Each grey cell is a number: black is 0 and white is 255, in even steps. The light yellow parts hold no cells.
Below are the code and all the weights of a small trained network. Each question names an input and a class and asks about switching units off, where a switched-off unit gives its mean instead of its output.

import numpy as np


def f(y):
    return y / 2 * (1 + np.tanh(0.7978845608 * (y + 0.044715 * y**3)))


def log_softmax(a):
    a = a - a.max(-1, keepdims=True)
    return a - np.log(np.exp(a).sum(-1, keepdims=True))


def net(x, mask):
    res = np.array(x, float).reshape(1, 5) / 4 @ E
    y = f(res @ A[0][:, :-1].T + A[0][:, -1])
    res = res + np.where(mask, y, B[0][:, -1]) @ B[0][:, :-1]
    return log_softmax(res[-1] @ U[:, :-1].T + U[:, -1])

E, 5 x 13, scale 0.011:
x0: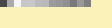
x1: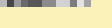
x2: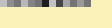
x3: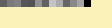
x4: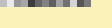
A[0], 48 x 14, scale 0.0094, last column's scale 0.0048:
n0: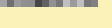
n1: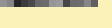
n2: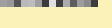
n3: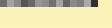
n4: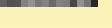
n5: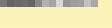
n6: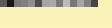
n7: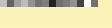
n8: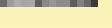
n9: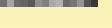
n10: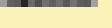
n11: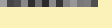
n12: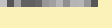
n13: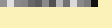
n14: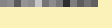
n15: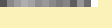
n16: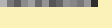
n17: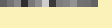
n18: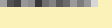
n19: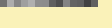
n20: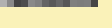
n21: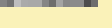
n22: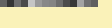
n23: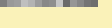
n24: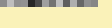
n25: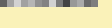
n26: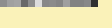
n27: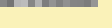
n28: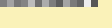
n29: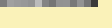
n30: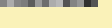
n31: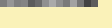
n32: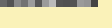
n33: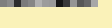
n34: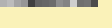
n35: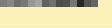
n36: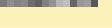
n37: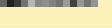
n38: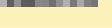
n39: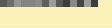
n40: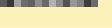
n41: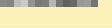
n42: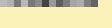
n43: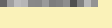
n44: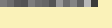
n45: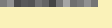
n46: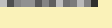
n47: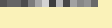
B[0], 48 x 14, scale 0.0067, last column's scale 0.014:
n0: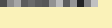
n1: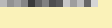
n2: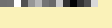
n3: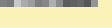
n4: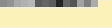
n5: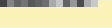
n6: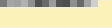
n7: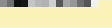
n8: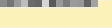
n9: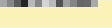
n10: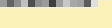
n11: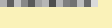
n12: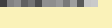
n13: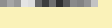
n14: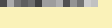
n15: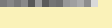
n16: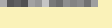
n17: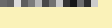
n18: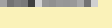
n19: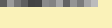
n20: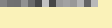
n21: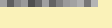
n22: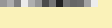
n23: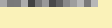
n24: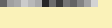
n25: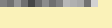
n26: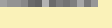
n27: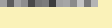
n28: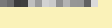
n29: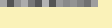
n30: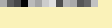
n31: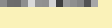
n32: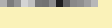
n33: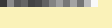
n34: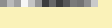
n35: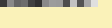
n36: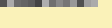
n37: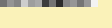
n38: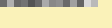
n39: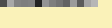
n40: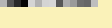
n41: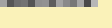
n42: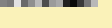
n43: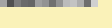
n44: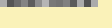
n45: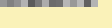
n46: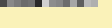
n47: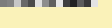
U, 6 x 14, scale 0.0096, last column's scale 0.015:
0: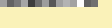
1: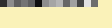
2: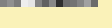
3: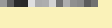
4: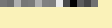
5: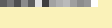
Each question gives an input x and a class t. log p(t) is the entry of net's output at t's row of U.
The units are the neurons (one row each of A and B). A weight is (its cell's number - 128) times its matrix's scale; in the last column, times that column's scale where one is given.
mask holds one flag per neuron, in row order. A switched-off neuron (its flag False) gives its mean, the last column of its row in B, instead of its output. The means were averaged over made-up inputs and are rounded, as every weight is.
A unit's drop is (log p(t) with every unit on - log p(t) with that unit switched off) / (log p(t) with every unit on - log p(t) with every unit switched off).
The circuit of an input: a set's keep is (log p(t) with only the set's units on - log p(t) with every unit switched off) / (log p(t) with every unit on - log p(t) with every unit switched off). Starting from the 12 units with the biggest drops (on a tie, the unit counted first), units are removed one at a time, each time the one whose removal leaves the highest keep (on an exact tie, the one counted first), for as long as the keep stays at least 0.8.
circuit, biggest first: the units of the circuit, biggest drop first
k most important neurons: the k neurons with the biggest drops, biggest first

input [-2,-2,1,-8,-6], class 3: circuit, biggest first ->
n7
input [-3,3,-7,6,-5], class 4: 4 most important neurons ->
n47; n17; n7; n28
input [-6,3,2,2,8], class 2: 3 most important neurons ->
n34; n24; n13
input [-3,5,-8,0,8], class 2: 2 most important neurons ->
n13; n24
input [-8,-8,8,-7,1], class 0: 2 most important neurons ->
n11; n18
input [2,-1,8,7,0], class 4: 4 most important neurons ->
n2; n42; n7; n28
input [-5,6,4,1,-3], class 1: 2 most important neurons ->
n0; n12
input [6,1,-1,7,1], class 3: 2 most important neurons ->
n30; n40
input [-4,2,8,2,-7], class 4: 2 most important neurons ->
n2; n11
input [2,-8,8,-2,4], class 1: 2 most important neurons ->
n35; n33
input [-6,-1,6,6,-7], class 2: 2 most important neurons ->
n22; n37
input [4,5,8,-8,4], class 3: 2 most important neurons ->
n7; n28
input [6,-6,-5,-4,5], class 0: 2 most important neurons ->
n43; n23
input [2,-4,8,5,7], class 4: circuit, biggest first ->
n42
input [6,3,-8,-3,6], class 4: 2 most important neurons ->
n47; n17
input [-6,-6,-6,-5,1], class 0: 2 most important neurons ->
n10; n44
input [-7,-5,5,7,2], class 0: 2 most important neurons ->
n11; n1
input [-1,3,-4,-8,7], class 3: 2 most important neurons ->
n7; n28
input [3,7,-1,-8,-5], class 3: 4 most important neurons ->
n7; n28; n33; n35
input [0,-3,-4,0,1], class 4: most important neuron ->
n47
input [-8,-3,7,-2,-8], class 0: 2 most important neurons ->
n11; n18
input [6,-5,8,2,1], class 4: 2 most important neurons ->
n2; n42
